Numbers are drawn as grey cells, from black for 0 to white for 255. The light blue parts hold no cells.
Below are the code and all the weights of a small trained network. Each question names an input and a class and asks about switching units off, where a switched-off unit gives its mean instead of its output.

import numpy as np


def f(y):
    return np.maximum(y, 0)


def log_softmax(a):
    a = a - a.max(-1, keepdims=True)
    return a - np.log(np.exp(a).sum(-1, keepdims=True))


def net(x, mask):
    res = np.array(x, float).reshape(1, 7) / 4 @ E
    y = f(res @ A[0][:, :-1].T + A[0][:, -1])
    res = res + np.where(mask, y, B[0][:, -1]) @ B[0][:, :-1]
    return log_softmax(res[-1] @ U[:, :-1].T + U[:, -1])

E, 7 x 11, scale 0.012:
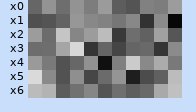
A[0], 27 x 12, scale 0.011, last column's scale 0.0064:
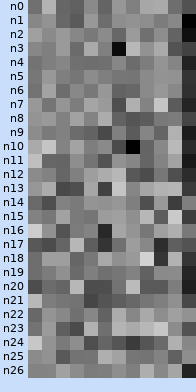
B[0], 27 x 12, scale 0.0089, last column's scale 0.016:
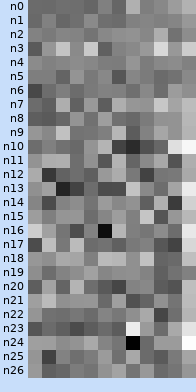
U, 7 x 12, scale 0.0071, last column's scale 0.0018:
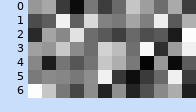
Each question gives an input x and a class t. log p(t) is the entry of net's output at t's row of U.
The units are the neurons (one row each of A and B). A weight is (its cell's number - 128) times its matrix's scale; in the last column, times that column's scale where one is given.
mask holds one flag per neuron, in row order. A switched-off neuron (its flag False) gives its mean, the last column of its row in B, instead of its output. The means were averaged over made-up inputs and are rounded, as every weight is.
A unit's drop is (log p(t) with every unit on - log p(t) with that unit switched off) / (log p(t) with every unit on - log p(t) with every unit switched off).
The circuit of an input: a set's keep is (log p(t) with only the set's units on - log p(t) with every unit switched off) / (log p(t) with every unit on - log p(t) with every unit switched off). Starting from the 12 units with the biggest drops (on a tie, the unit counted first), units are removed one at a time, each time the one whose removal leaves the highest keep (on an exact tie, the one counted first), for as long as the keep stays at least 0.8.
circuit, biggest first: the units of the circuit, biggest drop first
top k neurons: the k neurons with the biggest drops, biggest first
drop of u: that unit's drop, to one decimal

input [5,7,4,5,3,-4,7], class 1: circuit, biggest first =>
[n3]
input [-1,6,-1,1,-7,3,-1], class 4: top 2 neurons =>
[n12, n14]
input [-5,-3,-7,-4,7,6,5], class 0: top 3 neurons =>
[n13, n23, n0]
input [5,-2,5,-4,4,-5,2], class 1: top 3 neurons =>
[n3, n7, n16]
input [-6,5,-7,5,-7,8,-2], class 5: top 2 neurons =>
[n24, n10]
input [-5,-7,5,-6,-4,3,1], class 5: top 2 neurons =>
[n10, n11]
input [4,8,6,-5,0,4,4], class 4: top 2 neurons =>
[n14, n12]
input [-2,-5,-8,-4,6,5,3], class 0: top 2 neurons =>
[n13, n23]
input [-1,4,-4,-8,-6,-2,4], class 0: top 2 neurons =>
[n23, n13]
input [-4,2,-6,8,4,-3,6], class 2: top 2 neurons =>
[n17, n20]
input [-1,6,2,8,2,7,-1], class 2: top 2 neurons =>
[n17, n20]
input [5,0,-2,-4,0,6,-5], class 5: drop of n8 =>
-0.1
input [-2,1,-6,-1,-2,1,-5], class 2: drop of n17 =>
0.2
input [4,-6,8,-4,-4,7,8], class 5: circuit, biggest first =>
[n10]
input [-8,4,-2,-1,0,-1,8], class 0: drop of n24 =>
0.1
